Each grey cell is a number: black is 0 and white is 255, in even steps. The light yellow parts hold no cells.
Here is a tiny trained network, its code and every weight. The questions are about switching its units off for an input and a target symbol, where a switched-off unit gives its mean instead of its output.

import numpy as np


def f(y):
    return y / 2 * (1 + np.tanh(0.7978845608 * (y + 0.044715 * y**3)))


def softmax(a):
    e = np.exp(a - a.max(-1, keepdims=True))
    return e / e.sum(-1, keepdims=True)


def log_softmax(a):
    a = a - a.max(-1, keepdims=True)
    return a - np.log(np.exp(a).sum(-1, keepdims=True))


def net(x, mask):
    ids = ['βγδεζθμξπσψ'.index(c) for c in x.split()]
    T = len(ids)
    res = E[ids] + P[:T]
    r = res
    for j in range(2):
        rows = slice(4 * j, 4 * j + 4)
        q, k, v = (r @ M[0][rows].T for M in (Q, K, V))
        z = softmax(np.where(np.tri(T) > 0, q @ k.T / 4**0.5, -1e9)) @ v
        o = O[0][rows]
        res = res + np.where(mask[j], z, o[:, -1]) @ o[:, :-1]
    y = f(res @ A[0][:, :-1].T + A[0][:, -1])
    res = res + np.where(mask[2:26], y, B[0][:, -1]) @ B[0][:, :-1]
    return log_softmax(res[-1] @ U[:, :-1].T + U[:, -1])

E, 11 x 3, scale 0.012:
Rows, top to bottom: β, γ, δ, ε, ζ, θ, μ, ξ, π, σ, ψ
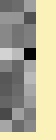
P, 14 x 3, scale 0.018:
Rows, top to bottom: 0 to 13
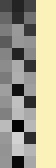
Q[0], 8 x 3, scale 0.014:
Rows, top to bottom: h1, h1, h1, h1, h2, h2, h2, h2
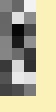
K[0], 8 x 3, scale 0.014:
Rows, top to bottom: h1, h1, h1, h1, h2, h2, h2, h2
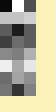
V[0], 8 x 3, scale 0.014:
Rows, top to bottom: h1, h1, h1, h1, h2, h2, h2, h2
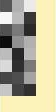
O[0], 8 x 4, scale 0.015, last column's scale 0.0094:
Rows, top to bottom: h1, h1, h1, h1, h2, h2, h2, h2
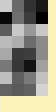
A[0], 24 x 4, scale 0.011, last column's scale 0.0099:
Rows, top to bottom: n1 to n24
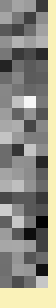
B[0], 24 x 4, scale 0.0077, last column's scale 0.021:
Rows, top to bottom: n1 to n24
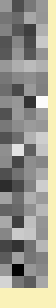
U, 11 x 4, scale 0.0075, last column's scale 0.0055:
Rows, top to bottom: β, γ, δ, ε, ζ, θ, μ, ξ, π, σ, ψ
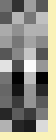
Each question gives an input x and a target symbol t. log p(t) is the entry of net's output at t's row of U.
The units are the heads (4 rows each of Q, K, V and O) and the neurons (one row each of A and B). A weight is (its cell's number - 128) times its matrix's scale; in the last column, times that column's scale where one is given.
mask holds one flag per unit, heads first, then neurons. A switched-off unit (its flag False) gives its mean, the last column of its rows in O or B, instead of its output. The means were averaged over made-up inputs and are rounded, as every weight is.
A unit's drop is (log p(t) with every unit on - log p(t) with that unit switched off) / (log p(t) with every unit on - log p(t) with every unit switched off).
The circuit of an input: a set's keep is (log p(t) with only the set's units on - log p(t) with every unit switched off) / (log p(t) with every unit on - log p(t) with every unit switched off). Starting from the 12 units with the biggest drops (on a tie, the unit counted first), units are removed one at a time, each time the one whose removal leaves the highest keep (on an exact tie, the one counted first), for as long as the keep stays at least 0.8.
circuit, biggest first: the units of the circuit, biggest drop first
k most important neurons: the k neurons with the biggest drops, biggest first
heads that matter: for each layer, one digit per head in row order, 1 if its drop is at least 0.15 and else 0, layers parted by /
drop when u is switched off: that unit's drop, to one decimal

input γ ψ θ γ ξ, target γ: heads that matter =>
10
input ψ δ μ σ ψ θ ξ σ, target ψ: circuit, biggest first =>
[h2]
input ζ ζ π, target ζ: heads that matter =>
10
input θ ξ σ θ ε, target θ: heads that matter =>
11
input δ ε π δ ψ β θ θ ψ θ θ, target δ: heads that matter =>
11
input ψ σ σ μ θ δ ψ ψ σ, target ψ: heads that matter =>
10
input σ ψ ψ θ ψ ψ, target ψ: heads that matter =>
11
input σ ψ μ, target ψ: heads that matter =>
01
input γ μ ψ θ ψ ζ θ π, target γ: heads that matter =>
10
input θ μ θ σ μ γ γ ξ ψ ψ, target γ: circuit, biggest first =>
[h2 n9]
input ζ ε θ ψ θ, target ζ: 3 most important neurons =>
[n6 n13 n17]
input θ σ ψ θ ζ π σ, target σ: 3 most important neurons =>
[n9 n4 n16]
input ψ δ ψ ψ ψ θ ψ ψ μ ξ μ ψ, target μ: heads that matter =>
11
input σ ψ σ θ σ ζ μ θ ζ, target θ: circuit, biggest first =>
[h1 n20 n9]
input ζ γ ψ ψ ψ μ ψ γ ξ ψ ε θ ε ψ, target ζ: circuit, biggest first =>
[h1 n6]
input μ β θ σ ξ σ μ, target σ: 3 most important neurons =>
[n9 n4 n16]
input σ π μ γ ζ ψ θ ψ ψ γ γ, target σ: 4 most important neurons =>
[n9 n4 n16 n21]
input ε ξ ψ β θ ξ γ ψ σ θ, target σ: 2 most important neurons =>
[n9 n4]
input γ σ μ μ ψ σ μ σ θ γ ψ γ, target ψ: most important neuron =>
[n3]
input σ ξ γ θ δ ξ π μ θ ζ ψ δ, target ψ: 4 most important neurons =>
[n3 n24 n5 n12]
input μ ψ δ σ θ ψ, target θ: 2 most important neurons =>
[n20 n9]
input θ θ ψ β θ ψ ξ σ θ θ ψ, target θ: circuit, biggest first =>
[h1]
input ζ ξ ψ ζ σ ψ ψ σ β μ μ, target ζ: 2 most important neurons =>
[n6 n13]
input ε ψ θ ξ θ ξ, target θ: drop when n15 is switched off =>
0.0
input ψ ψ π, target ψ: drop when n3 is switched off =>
0.2
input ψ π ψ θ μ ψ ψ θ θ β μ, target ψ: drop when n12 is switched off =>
0.1
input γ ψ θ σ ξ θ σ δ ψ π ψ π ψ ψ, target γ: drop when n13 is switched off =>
0.2
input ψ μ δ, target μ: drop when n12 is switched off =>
0.1
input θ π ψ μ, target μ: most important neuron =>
[n13]
